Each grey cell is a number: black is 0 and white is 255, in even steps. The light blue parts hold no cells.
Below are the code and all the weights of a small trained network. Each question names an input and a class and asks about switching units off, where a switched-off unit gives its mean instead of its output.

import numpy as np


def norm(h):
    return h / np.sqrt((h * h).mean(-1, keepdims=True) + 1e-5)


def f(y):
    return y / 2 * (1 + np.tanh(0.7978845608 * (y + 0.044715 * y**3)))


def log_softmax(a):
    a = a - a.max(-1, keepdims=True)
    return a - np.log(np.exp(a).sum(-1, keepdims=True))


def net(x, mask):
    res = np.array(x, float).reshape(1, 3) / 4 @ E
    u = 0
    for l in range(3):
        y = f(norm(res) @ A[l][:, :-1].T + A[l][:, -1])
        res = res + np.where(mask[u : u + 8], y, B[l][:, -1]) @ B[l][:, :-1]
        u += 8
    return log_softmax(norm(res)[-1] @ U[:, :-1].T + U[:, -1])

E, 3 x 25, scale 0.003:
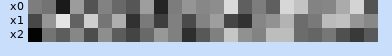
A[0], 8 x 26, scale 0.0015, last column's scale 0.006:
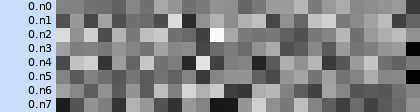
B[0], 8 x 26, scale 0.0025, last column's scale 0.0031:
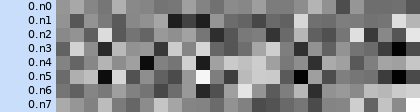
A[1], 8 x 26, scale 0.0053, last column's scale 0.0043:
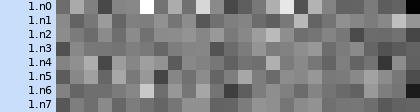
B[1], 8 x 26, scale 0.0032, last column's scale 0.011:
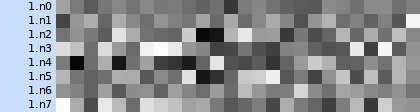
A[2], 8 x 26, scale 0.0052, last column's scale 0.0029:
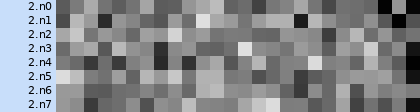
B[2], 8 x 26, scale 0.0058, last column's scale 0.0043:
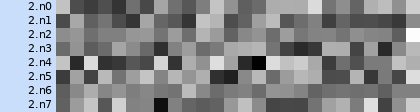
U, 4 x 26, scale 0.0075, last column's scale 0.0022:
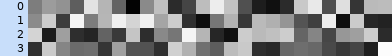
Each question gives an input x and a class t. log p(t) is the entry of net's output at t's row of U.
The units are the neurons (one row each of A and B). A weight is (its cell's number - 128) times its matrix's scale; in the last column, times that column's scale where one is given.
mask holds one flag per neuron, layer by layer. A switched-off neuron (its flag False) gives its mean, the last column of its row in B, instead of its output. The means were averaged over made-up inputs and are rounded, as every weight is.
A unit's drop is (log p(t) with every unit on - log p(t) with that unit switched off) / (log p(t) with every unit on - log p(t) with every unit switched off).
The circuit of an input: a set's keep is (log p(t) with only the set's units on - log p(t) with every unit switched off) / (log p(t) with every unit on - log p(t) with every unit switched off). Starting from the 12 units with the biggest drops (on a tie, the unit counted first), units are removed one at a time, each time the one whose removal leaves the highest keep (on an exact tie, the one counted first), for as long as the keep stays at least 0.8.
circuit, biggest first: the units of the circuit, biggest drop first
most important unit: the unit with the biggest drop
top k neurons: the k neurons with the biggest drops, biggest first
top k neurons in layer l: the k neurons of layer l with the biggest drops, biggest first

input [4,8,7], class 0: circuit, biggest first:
1.n5
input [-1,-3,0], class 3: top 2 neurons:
1.n1; 0.n6
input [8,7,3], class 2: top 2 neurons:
2.n4; 0.n6
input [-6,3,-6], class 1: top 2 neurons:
0.n2; 2.n5
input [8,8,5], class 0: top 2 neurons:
1.n5; 2.n3
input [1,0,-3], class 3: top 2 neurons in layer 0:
0.n7; 0.n2
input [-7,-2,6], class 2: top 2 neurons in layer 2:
2.n0; 2.n5
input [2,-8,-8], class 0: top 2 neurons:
2.n7; 0.n7
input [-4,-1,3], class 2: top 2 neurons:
0.n2; 1.n4
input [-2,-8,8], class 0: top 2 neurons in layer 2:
2.n7; 2.n5
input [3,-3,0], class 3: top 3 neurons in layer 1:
1.n1; 1.n4; 1.n5
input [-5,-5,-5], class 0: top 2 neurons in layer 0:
0.n7; 0.n1
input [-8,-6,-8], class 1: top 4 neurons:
2.n5; 0.n2; 0.n1; 2.n4
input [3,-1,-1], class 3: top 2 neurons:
1.n1; 0.n1
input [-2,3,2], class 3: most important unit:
0.n4
